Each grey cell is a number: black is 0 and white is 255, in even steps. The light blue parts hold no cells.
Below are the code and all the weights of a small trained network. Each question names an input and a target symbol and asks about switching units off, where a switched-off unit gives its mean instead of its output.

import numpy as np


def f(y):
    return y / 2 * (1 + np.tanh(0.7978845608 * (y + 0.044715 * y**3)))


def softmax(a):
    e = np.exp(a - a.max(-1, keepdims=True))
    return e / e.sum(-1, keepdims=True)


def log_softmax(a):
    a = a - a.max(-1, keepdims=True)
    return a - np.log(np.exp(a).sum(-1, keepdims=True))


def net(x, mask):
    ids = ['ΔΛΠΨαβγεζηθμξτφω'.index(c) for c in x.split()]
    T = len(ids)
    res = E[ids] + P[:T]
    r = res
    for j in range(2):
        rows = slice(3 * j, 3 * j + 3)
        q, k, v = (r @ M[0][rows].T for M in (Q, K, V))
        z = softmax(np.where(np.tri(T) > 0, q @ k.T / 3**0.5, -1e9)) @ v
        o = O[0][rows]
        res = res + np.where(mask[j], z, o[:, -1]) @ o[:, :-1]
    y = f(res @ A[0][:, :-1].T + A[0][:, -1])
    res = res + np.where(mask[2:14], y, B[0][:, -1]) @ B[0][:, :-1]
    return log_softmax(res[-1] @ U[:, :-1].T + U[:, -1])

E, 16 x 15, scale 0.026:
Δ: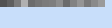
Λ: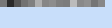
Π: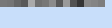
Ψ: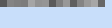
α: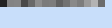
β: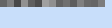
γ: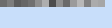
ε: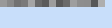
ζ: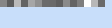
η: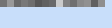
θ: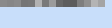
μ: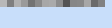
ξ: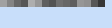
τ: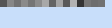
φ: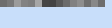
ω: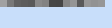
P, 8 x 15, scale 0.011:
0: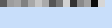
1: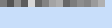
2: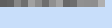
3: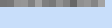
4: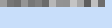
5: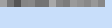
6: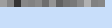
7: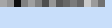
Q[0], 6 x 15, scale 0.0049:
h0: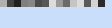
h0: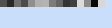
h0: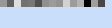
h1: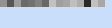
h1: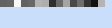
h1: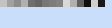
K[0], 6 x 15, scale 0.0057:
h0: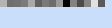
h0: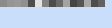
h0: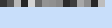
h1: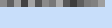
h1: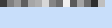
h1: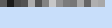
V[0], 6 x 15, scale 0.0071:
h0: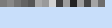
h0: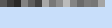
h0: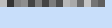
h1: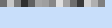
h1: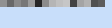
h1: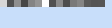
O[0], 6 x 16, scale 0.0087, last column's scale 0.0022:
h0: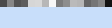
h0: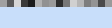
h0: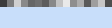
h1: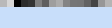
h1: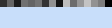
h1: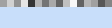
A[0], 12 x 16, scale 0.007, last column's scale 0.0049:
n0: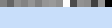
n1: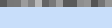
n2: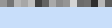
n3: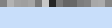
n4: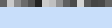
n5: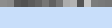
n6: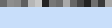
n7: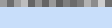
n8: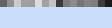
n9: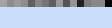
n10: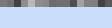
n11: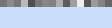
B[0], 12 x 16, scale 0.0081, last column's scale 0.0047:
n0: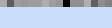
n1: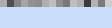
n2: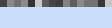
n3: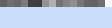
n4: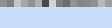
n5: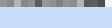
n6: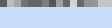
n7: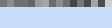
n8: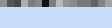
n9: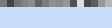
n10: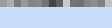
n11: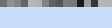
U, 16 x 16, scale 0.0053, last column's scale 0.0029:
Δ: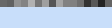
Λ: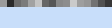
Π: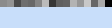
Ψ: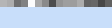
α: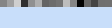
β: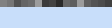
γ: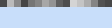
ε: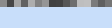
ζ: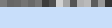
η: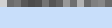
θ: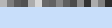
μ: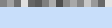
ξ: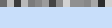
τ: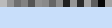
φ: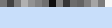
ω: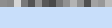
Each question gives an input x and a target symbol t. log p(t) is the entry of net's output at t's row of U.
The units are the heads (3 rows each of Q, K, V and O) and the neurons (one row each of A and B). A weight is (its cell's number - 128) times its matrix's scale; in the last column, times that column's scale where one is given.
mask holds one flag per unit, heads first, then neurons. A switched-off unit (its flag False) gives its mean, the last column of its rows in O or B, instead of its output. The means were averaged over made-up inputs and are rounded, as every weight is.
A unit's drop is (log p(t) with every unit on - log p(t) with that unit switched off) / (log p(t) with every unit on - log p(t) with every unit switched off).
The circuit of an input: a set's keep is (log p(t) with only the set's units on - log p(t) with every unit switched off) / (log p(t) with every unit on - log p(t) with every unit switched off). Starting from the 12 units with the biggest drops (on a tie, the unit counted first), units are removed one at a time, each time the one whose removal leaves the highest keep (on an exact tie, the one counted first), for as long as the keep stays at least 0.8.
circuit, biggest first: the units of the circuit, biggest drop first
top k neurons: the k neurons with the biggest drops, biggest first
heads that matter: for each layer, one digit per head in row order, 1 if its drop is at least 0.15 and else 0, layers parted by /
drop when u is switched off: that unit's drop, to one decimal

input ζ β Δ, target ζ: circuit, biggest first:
(h1; h0)
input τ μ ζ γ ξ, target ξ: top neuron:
(n10)
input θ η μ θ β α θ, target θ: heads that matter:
10
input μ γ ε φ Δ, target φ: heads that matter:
01
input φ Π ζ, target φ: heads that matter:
11
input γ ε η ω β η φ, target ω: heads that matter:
10
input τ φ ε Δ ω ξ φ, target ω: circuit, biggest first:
(h0; n6)
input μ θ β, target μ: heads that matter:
01
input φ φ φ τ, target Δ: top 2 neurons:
(n9; n3)
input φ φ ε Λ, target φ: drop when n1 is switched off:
-0.1
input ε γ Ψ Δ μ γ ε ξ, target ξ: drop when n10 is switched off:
0.4
